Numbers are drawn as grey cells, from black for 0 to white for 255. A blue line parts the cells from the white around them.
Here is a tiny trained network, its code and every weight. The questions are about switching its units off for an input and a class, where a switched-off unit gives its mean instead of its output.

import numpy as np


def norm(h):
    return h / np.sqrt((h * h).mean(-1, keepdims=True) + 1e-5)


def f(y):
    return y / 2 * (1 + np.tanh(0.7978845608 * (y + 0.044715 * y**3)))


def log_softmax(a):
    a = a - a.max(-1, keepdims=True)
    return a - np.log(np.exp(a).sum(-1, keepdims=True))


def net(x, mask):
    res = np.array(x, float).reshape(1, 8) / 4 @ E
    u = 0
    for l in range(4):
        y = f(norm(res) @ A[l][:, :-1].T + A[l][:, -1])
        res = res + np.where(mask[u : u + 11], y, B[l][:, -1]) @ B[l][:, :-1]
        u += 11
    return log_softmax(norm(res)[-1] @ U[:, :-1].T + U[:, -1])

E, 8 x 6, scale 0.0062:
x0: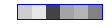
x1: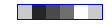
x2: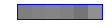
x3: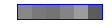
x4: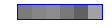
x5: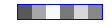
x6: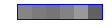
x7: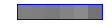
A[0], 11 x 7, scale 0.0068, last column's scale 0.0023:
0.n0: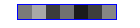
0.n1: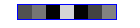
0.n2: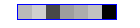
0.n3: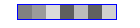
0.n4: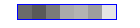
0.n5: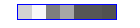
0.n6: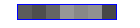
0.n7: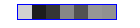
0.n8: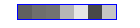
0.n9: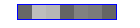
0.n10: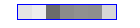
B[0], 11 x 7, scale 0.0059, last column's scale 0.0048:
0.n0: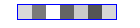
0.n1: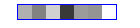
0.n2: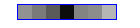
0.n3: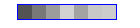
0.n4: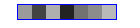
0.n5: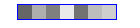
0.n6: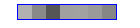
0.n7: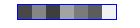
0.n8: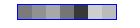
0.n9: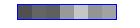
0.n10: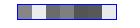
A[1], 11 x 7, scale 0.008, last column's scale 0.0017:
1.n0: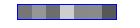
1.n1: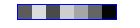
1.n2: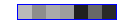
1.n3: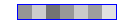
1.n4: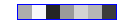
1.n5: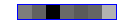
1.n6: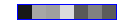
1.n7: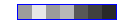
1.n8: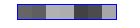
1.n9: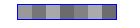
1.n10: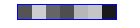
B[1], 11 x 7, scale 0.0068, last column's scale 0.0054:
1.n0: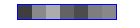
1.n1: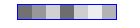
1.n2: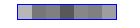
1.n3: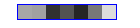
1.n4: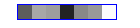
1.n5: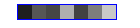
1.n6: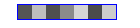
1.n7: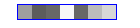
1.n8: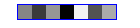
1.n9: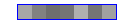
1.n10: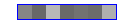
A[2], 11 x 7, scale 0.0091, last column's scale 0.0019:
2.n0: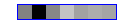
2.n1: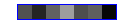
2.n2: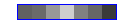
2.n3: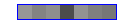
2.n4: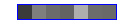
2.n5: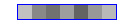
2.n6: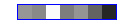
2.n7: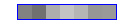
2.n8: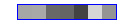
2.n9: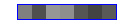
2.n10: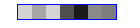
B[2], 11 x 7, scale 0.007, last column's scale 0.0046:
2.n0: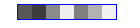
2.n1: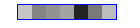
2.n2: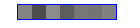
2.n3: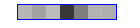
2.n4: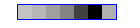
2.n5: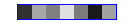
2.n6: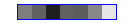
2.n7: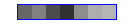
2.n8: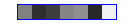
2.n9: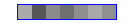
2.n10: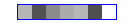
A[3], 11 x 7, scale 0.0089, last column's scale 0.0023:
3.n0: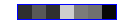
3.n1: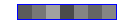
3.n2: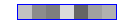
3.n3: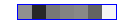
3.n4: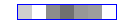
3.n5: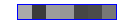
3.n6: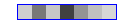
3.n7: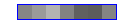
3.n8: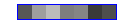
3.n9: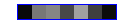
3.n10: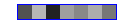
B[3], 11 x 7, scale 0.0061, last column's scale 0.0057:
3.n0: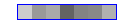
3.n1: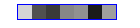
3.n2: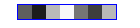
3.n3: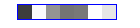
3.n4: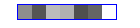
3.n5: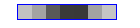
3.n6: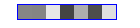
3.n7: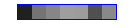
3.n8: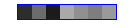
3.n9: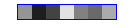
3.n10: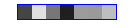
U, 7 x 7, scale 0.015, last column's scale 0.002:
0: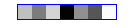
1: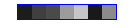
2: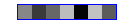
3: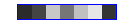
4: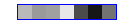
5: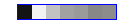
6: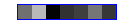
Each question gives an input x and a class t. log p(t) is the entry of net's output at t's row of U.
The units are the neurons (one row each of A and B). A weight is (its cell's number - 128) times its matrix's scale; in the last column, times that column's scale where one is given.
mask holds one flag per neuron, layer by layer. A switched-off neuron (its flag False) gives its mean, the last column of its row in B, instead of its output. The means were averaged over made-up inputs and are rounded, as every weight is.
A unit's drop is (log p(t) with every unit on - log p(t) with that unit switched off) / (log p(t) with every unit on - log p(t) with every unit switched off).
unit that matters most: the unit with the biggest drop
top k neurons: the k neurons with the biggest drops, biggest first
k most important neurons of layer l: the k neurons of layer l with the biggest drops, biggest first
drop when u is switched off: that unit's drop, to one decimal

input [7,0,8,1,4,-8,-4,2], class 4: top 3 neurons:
0.n0; 0.n1; 0.n10
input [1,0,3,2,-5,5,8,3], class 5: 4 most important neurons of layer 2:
2.n8; 2.n10; 2.n5; 2.n7
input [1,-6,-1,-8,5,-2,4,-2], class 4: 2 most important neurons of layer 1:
1.n7; 1.n4
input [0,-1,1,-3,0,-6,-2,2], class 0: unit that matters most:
0.n1
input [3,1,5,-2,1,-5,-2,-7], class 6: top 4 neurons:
2.n8; 0.n7; 0.n2; 1.n4
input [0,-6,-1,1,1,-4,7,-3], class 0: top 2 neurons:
0.n0; 0.n1
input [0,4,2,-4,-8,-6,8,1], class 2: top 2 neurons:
1.n5; 2.n1
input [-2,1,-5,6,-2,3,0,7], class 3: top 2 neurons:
0.n10; 0.n7
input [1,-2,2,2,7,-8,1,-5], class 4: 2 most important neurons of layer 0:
0.n4; 0.n7
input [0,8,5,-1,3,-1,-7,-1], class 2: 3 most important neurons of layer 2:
2.n0; 2.n1; 2.n7
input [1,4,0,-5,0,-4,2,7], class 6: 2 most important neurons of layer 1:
1.n7; 1.n4
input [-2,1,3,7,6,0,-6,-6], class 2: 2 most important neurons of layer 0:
0.n0; 0.n1
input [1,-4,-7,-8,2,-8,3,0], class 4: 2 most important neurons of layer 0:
0.n4; 0.n5
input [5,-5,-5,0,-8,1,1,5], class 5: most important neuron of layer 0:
0.n5
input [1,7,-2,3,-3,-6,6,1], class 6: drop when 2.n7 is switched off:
-0.1
